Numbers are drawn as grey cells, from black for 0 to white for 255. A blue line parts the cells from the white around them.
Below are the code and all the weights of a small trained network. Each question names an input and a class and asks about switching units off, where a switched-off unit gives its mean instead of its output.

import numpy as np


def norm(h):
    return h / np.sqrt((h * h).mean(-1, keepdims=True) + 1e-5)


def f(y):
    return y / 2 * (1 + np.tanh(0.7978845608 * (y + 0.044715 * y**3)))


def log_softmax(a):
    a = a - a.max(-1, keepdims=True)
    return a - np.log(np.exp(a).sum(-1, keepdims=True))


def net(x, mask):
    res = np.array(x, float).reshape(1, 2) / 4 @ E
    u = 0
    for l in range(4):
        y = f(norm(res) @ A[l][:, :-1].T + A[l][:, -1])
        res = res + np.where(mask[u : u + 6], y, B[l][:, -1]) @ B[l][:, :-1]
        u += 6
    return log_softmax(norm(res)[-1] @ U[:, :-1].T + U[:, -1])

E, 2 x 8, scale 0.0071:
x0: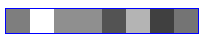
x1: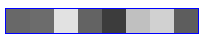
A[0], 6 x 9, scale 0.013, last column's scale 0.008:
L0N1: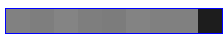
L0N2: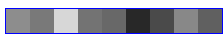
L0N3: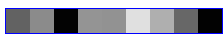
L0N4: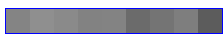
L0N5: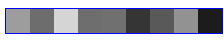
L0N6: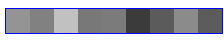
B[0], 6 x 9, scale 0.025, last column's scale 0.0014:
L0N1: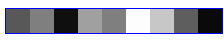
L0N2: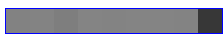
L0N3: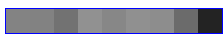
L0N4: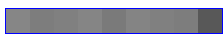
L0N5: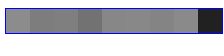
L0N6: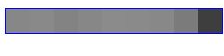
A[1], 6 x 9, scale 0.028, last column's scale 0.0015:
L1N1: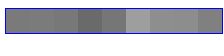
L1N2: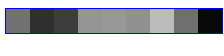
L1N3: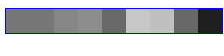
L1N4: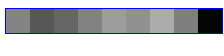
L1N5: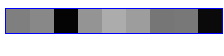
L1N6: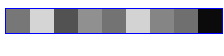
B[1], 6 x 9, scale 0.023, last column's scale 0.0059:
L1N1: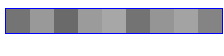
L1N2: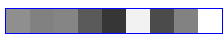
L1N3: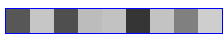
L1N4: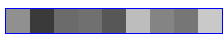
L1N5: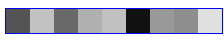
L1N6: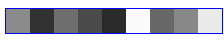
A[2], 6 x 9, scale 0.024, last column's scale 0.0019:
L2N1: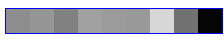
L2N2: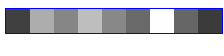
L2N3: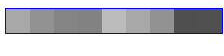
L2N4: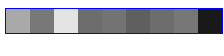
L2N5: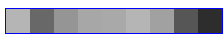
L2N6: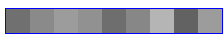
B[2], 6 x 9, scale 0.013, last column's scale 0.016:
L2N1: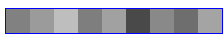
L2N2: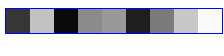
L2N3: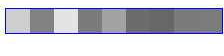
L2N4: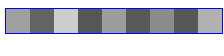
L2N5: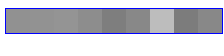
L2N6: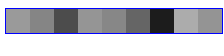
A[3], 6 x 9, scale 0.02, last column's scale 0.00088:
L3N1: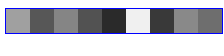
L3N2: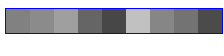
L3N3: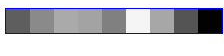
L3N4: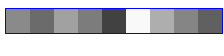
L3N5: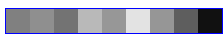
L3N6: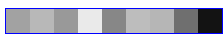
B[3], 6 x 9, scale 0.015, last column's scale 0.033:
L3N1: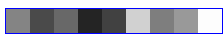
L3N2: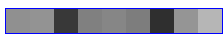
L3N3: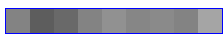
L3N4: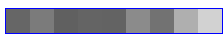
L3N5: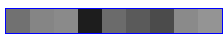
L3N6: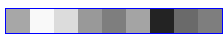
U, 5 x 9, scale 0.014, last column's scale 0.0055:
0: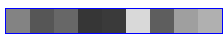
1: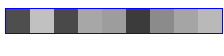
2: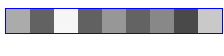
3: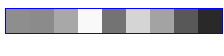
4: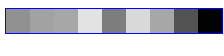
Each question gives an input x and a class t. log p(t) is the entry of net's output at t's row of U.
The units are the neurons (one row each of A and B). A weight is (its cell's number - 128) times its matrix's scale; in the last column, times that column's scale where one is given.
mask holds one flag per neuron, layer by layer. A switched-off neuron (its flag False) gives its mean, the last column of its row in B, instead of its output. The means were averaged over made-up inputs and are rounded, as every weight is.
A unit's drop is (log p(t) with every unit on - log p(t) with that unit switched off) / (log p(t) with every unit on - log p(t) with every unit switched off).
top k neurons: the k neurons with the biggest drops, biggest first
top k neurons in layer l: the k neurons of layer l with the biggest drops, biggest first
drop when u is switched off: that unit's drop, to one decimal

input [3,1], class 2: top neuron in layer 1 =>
(L1N3)
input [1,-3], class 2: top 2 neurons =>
(L1N3 L1N5)
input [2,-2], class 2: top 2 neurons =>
(L1N3 L1N5)
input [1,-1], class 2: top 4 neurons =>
(L1N3 L1N5 L1N6 L1N2)
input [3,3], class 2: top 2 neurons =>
(L1N3 L1N6)
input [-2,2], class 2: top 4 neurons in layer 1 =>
(L1N3 L1N5 L1N6 L1N2)
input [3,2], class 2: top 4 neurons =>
(L1N3 L1N6 L1N5 L1N2)
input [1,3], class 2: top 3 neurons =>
(L1N3 L1N6 L1N2)
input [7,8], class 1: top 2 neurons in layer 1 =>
(L1N3 L1N2)
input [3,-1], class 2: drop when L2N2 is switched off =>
0.1
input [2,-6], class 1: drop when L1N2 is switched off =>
0.0
